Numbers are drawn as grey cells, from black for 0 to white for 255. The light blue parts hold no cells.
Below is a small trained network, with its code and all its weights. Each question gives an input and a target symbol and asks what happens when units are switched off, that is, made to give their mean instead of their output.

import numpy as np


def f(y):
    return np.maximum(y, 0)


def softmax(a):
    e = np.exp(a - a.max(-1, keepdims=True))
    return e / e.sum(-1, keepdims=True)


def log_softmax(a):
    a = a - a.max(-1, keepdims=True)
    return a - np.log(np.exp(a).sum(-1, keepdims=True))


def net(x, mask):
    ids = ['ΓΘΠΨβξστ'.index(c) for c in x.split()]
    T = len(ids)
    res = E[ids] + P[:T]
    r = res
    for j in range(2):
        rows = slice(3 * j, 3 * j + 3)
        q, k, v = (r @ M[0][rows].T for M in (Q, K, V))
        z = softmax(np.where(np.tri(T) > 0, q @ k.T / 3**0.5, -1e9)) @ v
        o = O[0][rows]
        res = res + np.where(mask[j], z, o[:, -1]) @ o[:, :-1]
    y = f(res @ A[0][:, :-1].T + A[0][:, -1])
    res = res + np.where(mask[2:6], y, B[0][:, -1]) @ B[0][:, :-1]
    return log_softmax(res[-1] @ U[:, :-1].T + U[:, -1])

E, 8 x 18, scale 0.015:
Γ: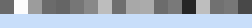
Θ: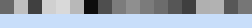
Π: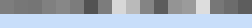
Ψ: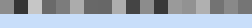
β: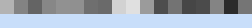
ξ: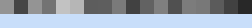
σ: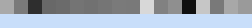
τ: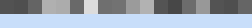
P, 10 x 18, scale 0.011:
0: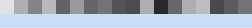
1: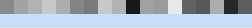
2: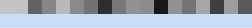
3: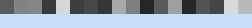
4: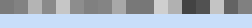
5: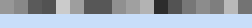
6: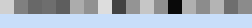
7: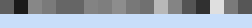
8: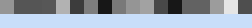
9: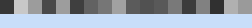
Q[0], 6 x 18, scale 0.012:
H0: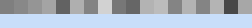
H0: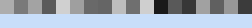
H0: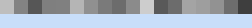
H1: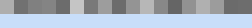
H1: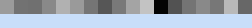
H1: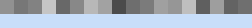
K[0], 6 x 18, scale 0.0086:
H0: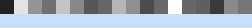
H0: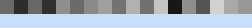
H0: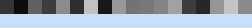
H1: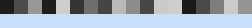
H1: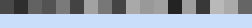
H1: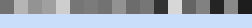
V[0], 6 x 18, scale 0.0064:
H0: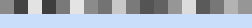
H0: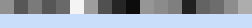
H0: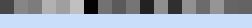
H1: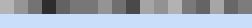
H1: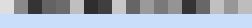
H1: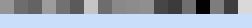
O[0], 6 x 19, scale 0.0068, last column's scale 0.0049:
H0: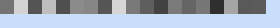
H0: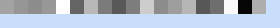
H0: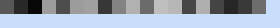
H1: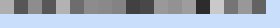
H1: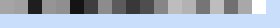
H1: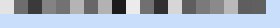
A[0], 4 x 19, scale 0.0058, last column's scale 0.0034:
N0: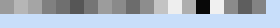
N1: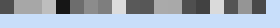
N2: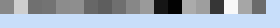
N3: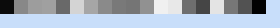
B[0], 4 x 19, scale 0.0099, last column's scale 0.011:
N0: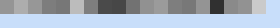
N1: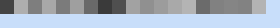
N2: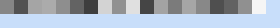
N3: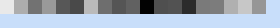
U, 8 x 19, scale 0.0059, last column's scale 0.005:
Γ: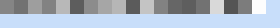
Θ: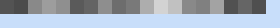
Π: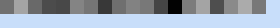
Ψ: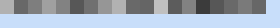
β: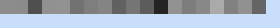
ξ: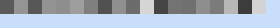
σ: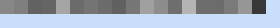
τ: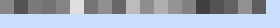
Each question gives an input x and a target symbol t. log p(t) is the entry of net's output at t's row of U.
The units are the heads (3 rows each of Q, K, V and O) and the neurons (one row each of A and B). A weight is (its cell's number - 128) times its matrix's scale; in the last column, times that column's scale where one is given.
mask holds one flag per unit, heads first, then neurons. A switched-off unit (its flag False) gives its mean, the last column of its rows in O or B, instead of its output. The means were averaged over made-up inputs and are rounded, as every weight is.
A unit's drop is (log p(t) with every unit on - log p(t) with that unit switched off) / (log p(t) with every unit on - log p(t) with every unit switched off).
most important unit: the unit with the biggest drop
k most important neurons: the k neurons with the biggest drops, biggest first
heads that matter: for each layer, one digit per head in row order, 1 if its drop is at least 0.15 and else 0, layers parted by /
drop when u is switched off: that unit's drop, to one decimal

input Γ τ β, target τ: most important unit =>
H1
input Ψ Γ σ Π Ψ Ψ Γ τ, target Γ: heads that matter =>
10
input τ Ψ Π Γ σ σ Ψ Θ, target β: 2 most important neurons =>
N3, N2
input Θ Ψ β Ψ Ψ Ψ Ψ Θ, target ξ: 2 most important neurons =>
N2, N1
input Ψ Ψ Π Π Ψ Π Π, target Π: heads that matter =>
10
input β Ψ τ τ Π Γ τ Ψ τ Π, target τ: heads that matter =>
01
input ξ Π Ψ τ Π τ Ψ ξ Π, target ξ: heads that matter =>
10
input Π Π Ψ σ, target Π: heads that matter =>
11
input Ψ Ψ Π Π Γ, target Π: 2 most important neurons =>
N3, N2
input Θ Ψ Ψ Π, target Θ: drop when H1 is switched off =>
0.1
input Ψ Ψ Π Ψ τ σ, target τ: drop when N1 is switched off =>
0.0
